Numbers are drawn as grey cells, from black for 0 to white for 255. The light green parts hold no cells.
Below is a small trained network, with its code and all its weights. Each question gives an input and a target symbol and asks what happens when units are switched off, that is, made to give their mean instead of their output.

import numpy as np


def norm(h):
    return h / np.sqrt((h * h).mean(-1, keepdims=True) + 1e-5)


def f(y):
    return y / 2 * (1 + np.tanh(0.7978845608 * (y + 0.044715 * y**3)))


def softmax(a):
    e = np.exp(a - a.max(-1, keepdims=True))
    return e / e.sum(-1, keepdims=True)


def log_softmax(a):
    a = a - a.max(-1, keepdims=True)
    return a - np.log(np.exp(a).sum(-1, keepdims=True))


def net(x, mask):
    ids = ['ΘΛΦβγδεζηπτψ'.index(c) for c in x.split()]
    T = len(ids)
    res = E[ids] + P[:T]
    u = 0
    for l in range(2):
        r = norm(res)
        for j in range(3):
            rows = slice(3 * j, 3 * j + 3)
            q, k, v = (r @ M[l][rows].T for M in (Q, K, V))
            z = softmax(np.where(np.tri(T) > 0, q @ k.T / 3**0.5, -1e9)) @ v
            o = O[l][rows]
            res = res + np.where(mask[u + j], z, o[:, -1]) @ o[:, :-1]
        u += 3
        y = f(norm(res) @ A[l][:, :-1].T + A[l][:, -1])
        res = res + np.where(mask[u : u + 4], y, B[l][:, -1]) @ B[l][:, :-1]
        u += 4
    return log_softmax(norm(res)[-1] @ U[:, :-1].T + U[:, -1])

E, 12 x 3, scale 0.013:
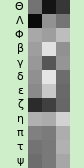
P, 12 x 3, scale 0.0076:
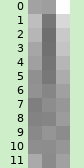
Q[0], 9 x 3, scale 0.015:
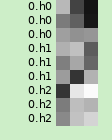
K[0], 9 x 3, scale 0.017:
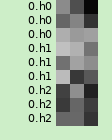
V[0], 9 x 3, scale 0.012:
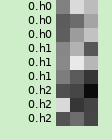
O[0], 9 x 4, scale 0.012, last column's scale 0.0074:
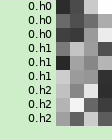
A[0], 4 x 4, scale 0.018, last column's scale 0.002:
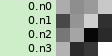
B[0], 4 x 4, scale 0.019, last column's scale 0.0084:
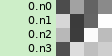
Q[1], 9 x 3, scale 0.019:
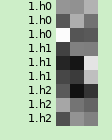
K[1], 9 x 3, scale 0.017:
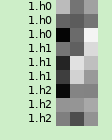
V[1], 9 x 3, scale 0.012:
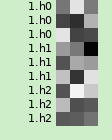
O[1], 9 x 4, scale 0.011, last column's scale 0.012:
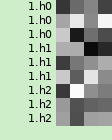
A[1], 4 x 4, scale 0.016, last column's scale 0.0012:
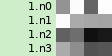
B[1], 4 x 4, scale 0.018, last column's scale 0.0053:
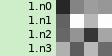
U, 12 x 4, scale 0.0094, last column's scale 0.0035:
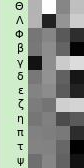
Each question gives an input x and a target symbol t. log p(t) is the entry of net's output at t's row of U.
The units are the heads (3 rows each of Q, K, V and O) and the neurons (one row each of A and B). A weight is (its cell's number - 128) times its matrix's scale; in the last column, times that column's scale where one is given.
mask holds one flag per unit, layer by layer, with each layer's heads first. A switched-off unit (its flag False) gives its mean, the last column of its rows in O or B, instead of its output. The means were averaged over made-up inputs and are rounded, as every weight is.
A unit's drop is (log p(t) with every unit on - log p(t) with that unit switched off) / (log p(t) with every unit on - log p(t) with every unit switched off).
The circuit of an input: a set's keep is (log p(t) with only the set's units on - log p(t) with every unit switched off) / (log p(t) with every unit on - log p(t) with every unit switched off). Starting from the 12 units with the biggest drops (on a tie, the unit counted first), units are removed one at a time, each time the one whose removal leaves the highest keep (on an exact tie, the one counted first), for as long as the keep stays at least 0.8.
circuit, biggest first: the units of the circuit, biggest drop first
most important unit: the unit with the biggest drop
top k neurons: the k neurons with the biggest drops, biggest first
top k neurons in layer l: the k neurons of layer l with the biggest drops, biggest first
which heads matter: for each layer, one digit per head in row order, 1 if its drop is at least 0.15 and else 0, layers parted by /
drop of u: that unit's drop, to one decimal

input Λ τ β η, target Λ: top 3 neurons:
0.n3, 1.n1, 0.n1
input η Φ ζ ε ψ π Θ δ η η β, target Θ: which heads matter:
001 / 000
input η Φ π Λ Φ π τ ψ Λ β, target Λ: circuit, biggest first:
0.n3, 1.h2
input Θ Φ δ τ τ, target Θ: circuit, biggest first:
0.h2, 1.n1
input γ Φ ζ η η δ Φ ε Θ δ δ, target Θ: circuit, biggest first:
0.h2
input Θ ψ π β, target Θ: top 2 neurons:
0.n1, 0.n3
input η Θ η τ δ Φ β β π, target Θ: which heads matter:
001 / 000
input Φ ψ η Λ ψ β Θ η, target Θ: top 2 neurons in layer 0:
0.n1, 0.n3
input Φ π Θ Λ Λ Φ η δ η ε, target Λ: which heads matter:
100 / 000
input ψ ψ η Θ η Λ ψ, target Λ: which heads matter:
101 / 100
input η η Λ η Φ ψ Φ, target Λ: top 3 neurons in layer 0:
0.n3, 0.n1, 0.n0
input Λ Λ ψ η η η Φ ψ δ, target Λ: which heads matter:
000 / 001
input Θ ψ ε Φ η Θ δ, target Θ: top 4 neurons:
0.n1, 0.n3, 1.n1, 0.n2
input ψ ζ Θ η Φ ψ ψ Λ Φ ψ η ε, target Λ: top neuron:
1.n1
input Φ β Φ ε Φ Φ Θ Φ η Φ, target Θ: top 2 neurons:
0.n1, 1.n1
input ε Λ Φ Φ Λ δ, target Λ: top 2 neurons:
0.n3, 0.n1
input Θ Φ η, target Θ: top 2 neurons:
0.n3, 1.n1
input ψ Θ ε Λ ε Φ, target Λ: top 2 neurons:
0.n1, 0.n3
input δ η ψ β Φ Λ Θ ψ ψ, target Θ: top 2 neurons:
1.n1, 0.n3
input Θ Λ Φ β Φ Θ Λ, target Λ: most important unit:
0.h0
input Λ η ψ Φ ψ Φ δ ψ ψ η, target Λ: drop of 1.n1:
0.2
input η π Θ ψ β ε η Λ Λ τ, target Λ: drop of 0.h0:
0.2
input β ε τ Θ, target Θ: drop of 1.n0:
-0.1
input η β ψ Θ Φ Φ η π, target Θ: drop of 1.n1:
0.2
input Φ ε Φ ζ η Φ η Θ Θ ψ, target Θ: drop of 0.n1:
-0.1
